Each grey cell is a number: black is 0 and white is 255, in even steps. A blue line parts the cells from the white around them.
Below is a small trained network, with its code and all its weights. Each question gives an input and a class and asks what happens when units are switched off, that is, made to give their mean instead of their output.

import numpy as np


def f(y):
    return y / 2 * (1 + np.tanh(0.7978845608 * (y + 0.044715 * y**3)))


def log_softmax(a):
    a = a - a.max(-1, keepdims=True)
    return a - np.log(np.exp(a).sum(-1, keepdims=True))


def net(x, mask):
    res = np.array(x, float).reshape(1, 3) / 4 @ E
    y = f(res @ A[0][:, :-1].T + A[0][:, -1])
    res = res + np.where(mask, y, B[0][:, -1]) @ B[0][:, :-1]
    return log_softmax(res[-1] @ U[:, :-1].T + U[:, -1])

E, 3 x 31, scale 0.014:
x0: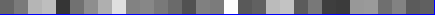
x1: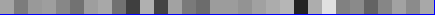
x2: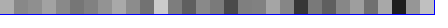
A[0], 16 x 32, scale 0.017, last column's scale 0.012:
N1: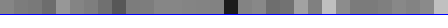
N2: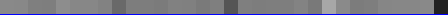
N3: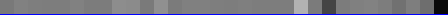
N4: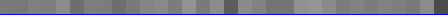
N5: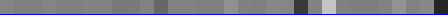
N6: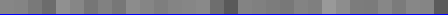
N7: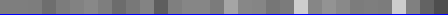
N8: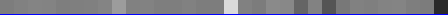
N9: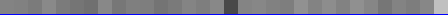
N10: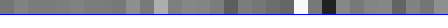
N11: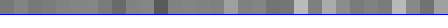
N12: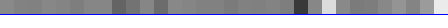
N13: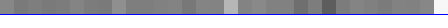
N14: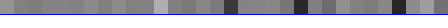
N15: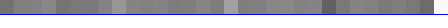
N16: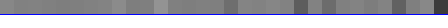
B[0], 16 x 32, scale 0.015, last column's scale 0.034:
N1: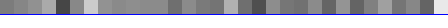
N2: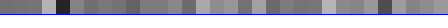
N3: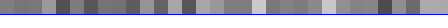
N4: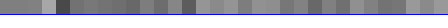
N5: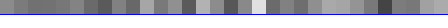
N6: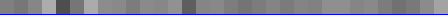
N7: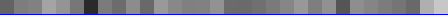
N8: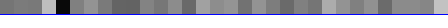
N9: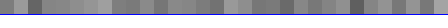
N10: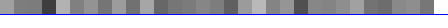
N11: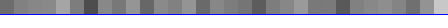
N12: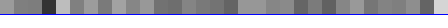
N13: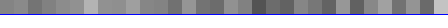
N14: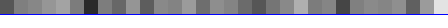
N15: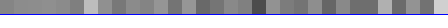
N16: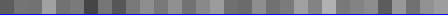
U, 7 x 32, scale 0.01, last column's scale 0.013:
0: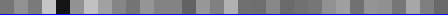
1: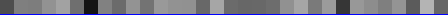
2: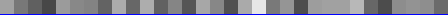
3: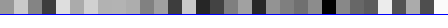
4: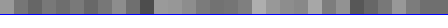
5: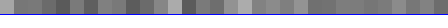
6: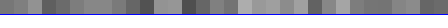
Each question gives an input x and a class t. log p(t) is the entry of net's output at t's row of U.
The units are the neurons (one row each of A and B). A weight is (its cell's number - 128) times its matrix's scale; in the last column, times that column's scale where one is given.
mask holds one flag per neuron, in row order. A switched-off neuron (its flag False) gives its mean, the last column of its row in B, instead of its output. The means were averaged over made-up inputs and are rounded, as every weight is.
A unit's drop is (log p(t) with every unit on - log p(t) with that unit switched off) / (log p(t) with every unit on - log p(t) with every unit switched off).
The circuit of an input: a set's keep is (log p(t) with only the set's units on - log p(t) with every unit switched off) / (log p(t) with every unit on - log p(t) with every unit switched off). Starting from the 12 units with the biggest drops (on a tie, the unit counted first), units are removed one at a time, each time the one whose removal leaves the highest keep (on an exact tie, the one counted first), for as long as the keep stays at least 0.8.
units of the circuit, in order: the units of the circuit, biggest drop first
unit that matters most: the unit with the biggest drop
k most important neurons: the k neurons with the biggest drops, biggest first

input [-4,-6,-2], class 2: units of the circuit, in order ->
N10
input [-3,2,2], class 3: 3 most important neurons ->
N8, N12, N3
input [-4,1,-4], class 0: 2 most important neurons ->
N1, N14
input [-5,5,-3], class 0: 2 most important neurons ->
N1, N10
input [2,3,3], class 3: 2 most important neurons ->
N7, N3
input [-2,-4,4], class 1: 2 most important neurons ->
N14, N12
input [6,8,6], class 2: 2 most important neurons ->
N5, N12
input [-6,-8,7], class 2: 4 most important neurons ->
N10, N7, N11, N3
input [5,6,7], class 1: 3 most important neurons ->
N14, N10, N1
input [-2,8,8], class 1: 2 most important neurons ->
N14, N10
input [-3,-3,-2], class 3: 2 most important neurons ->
N8, N1
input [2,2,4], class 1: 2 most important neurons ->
N1, N14
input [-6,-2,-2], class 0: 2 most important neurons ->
N1, N2
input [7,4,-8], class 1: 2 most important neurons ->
N7, N11
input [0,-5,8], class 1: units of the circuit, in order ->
N14
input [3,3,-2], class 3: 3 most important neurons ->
N3, N10, N2
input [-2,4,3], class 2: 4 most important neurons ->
N15, N5, N12, N13
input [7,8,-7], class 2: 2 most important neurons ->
N5, N12
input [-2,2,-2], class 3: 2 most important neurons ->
N8, N14
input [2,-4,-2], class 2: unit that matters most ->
N1
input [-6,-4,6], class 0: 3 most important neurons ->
N1, N7, N6
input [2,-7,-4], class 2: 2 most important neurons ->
N10, N3
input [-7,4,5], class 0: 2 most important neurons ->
N1, N2
